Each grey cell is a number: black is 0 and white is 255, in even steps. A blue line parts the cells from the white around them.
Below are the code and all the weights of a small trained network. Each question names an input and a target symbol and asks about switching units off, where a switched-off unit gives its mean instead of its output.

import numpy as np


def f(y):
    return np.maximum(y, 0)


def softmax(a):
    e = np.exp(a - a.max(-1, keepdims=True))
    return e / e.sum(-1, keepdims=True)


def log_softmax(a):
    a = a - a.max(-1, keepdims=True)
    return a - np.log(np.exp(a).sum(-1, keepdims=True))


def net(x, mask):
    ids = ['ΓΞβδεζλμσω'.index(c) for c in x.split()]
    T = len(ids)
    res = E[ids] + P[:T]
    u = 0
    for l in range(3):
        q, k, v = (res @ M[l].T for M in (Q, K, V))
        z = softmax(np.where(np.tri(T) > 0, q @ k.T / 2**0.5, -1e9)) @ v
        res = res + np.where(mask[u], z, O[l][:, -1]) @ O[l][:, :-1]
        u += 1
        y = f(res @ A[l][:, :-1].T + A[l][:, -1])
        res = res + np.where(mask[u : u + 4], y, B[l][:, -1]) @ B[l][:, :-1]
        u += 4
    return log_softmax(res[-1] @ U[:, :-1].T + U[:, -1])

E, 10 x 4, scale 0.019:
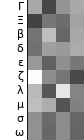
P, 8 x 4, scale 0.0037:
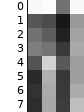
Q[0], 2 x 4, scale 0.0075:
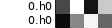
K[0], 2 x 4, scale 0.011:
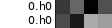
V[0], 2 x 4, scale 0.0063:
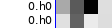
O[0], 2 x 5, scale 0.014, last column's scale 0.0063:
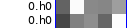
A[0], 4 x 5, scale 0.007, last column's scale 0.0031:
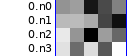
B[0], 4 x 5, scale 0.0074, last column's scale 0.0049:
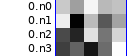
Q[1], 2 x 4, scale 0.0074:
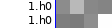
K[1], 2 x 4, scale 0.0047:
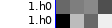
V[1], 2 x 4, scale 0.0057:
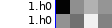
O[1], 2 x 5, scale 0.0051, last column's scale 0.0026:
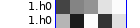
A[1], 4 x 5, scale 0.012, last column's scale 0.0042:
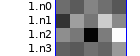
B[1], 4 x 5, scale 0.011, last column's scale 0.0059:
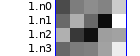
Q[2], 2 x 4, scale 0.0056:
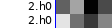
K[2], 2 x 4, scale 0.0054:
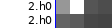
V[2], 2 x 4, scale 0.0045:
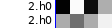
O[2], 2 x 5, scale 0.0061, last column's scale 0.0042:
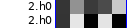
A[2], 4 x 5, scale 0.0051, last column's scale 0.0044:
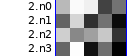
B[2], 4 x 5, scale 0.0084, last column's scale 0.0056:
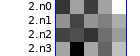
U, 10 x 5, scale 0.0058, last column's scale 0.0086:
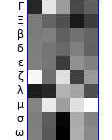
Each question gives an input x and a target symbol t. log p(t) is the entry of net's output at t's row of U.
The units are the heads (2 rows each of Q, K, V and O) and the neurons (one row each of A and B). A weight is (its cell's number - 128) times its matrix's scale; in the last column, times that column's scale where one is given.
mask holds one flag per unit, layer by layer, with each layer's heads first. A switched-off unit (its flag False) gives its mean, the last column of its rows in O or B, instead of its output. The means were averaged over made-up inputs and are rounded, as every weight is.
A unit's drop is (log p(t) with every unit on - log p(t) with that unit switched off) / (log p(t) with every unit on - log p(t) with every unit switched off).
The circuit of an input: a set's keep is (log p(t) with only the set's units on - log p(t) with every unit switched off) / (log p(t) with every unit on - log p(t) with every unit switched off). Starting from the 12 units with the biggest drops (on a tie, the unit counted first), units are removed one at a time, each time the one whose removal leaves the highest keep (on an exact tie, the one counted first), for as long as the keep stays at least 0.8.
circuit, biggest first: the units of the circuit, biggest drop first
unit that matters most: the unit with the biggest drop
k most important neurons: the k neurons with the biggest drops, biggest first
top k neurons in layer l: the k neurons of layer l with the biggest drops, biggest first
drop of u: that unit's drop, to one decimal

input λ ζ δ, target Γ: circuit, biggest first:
(1.n1, 0.n1)
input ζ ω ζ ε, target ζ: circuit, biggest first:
(1.h0, 2.h0)
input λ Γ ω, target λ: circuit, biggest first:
(0.h0, 1.n1)
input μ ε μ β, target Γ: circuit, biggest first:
(1.n1, 0.h0)
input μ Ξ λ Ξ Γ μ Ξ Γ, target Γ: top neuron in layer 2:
(2.n3)
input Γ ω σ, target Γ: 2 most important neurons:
(0.n3, 0.n1)
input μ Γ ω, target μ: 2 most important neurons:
(0.n3, 1.n1)
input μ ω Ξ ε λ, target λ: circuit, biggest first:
(0.h0, 1.n0)
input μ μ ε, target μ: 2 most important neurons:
(0.n3, 1.n1)
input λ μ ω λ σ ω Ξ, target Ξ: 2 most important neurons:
(1.n1, 0.n2)
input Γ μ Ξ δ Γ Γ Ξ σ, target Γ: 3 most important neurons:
(0.n3, 1.n1, 0.n1)
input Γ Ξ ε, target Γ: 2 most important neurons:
(0.n3, 1.n1)
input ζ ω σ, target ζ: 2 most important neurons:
(2.n0, 0.n1)
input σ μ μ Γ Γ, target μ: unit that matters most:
0.h0
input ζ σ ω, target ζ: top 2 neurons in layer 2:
(2.n0, 2.n2)
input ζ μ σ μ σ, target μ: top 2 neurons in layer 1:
(1.n1, 1.n2)
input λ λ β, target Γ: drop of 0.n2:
0.2
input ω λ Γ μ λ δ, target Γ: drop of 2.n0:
0.2
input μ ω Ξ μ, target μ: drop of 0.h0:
0.2
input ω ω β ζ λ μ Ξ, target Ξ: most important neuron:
(1.n1)
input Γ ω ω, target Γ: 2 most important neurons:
(0.n3, 0.n1)
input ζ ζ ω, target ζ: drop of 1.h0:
0.5
